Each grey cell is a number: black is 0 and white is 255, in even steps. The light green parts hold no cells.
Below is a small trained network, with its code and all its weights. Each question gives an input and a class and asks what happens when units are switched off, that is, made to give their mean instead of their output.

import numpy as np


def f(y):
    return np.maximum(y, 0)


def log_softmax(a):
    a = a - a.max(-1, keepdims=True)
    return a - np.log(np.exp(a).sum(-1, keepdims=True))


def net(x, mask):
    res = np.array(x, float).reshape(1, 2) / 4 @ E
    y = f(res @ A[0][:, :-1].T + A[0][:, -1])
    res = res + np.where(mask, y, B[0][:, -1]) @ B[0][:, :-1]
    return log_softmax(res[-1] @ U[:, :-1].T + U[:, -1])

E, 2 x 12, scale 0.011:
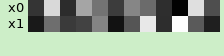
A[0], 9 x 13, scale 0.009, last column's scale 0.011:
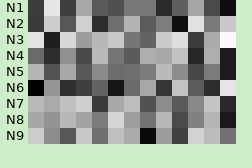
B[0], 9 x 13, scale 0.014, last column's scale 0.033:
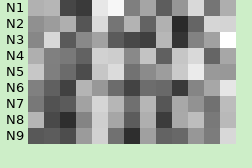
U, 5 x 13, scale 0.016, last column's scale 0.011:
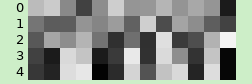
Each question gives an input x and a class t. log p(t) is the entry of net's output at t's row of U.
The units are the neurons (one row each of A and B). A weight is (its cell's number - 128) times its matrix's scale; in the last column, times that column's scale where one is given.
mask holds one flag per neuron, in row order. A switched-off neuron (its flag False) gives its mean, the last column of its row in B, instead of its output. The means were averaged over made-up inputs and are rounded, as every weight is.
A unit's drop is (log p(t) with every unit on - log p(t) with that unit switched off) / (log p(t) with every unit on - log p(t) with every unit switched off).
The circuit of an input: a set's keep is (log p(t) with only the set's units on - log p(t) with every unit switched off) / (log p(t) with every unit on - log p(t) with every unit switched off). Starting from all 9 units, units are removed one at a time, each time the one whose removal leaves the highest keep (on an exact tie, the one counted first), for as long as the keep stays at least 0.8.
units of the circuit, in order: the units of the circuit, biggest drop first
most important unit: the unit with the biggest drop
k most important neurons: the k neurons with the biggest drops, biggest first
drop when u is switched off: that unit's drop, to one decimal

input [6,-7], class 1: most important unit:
N9
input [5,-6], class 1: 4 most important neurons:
[N9, N3, N7, N8]
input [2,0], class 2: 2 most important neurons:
[N4, N8]
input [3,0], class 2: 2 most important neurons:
[N4, N8]
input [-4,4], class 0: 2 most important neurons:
[N4, N9]
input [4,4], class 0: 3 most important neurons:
[N1, N3, N9]
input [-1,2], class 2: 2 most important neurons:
[N8, N7]
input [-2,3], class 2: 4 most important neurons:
[N8, N7, N1, N9]
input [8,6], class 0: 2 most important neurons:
[N1, N2]
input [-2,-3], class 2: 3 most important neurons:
[N1, N4, N3]
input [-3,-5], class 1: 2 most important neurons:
[N8, N2]
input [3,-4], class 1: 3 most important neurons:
[N3, N9, N7]
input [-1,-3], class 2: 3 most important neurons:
[N1, N4, N5]
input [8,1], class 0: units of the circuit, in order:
[N1]
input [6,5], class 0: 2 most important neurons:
[N1, N2]
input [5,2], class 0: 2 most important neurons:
[N1, N3]
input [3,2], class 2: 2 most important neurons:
[N4, N8]
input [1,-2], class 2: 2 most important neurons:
[N1, N4]
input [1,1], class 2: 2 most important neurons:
[N8, N7]
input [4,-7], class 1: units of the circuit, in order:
[N9]
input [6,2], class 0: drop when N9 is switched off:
0.0
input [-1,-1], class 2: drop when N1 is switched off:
0.1
